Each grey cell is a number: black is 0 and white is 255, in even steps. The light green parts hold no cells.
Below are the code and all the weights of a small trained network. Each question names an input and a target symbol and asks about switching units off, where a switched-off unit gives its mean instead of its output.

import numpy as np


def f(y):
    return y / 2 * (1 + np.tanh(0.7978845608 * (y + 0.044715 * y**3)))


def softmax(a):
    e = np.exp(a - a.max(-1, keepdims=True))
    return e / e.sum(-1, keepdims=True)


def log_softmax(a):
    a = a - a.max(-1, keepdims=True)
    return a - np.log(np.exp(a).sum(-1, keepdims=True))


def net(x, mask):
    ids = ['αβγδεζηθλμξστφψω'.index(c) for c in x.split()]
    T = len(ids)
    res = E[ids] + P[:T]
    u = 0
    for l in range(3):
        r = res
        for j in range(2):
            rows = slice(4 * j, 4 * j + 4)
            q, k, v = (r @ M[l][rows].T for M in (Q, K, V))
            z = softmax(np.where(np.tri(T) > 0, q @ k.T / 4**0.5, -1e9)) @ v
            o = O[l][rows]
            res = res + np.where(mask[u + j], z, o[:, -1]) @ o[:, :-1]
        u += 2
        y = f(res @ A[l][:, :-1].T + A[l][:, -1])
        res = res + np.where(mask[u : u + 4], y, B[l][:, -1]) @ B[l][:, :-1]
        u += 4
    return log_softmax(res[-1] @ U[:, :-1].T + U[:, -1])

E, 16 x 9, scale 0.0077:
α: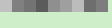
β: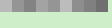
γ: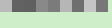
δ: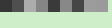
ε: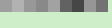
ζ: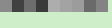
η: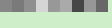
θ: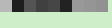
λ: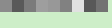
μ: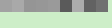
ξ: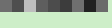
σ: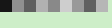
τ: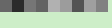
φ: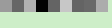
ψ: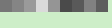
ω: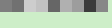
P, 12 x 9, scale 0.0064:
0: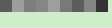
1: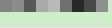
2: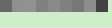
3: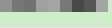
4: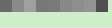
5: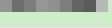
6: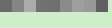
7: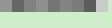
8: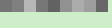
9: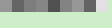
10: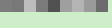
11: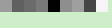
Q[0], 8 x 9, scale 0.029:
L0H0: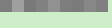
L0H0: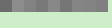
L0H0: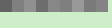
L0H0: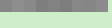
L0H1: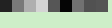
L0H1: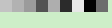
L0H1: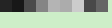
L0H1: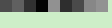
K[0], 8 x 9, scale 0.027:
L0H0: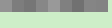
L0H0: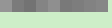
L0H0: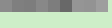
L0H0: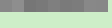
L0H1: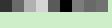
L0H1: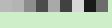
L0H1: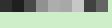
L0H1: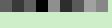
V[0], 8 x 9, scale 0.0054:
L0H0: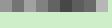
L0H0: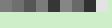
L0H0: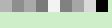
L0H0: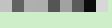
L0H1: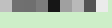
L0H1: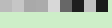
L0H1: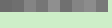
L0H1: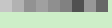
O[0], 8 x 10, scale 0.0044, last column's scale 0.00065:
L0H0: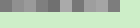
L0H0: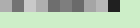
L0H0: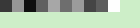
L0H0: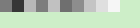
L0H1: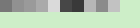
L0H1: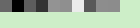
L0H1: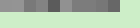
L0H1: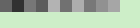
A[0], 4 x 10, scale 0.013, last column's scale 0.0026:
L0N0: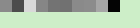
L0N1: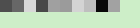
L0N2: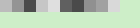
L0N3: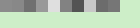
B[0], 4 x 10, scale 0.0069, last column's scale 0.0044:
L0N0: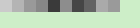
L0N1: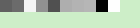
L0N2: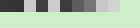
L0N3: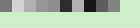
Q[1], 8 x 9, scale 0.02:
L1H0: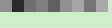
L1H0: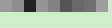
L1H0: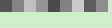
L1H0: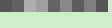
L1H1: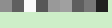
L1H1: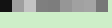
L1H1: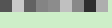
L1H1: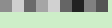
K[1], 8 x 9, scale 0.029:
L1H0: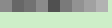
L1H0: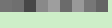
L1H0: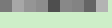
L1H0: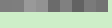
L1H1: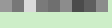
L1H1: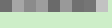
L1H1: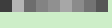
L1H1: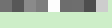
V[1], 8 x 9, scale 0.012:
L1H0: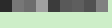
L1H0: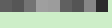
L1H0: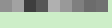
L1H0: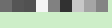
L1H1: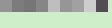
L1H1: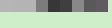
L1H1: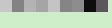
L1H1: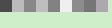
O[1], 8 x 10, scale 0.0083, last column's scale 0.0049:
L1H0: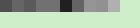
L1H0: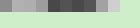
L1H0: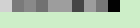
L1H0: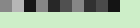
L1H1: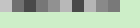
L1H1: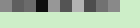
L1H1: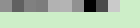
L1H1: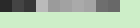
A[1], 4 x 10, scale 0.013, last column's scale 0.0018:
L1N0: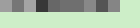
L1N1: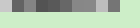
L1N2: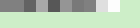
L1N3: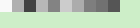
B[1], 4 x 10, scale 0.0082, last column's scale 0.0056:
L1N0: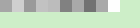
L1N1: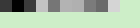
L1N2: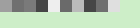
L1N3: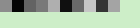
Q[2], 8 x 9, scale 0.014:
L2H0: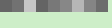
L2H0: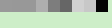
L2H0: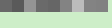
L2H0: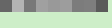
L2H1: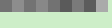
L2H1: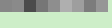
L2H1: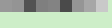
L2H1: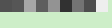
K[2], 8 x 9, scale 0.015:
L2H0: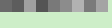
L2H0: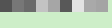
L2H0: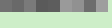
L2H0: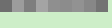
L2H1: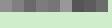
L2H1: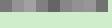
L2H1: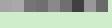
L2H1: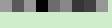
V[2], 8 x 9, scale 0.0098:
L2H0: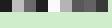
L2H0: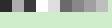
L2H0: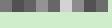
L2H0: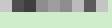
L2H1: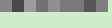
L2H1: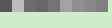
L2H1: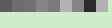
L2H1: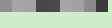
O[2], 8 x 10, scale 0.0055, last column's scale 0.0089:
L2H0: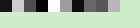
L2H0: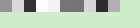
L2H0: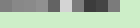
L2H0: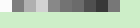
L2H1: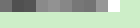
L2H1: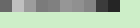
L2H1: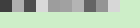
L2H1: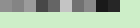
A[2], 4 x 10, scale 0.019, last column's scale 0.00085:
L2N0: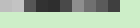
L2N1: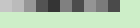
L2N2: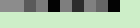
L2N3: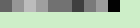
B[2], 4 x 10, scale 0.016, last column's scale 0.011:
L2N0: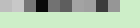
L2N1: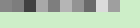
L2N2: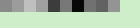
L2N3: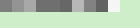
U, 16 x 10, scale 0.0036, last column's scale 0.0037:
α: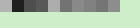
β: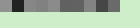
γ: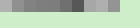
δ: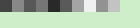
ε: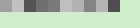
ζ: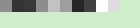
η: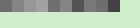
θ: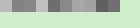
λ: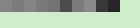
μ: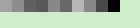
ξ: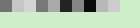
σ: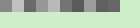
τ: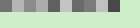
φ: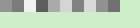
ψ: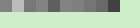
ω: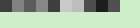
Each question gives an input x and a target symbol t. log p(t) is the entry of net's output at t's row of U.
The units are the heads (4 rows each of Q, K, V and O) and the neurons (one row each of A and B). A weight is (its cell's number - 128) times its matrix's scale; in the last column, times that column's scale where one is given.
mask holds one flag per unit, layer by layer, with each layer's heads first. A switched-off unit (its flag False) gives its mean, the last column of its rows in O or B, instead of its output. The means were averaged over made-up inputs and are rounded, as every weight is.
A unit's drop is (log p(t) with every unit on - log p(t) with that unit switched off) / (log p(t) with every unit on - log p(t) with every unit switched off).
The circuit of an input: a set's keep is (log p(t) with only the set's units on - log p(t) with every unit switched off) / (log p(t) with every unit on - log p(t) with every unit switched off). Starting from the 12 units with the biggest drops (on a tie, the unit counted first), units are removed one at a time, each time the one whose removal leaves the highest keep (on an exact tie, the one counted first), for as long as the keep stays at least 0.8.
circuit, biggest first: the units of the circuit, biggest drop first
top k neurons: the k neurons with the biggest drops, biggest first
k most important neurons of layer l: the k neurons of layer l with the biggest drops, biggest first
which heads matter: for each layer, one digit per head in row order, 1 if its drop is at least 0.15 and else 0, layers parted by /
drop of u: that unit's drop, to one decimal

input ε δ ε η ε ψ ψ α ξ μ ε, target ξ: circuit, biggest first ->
[L1H1, L0N0]
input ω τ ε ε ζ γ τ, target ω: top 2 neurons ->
[L0N1, L0N2]
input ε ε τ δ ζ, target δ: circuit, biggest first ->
[L1H1, L2H0, L1H0, L0N1]
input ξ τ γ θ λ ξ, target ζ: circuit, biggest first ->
[L0N1, L2N3, L1H1]
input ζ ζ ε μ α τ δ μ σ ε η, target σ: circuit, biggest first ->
[L2H0, L1H1, L0H1, L1N2]
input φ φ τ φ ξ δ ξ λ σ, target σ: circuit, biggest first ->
[L2H0, L1H1, L1N2]
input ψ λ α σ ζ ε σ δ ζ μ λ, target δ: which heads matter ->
00 / 11 / 10
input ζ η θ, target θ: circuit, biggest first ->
[L1N1, L1H1, L2H0, L1N0]
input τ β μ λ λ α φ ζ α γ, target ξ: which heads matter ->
01 / 01 / 00
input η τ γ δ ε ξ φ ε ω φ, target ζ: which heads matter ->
01 / 00 / 00
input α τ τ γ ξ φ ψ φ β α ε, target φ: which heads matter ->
01 / 10 / 00
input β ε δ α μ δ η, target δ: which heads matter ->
01 / 01 / 10
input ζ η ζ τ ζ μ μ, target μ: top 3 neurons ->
[L2N0, L0N1, L0N2]
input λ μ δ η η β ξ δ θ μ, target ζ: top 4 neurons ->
[L0N1, L2N3, L0N2, L1N0]
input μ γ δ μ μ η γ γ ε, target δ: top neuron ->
[L0N1]
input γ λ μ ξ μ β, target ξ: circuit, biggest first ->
[L1H1, L2H0]
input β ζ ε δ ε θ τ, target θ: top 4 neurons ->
[L0N2, L1N1, L1N0, L0N1]
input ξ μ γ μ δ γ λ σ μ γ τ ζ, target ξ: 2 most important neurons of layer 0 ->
[L0N2, L0N1]
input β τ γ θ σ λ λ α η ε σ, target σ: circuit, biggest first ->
[L1H1, L2H0, L1N2]
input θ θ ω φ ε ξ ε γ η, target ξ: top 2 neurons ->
[L0N0, L1N1]
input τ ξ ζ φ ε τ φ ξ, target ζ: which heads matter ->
00 / 00 / 00
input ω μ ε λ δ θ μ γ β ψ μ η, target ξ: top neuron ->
[L0N2]
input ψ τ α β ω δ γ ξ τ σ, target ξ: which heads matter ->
01 / 00 / 00
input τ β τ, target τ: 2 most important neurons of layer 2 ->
[L2N1, L2N2]
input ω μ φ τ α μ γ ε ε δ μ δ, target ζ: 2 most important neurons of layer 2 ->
[L2N3, L2N0]
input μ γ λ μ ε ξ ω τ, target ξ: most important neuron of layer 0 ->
[L0N3]
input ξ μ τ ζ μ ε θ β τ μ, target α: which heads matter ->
01 / 11 / 00
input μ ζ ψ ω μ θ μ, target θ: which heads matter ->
01 / 01 / 10
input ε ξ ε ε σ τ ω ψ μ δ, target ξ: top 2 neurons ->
[L0N1, L2N3]
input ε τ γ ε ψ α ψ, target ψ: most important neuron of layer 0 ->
[L0N2]
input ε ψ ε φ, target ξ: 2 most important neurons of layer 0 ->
[L0N1, L0N2]
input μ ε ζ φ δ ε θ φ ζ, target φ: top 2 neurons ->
[L0N0, L0N1]
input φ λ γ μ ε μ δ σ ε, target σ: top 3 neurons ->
[L0N2, L1N2, L0N1]
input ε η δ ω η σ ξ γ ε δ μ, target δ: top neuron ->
[L0N0]
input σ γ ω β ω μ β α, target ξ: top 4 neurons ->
[L0N2, L0N1, L0N3, L2N3]
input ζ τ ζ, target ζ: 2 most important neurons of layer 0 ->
[L0N2, L0N3]
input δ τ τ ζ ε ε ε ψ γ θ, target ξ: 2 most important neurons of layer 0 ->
[L0N2, L0N1]
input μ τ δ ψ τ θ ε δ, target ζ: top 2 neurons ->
[L0N1, L2N3]
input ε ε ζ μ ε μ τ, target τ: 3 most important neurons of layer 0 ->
[L0N2, L0N1, L0N0]
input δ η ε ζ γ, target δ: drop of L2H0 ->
0.3
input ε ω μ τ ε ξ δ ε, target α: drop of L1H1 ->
0.8
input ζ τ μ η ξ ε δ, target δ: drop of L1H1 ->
0.3
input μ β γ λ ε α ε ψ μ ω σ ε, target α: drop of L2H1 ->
0.1
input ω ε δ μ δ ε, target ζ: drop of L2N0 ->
0.1
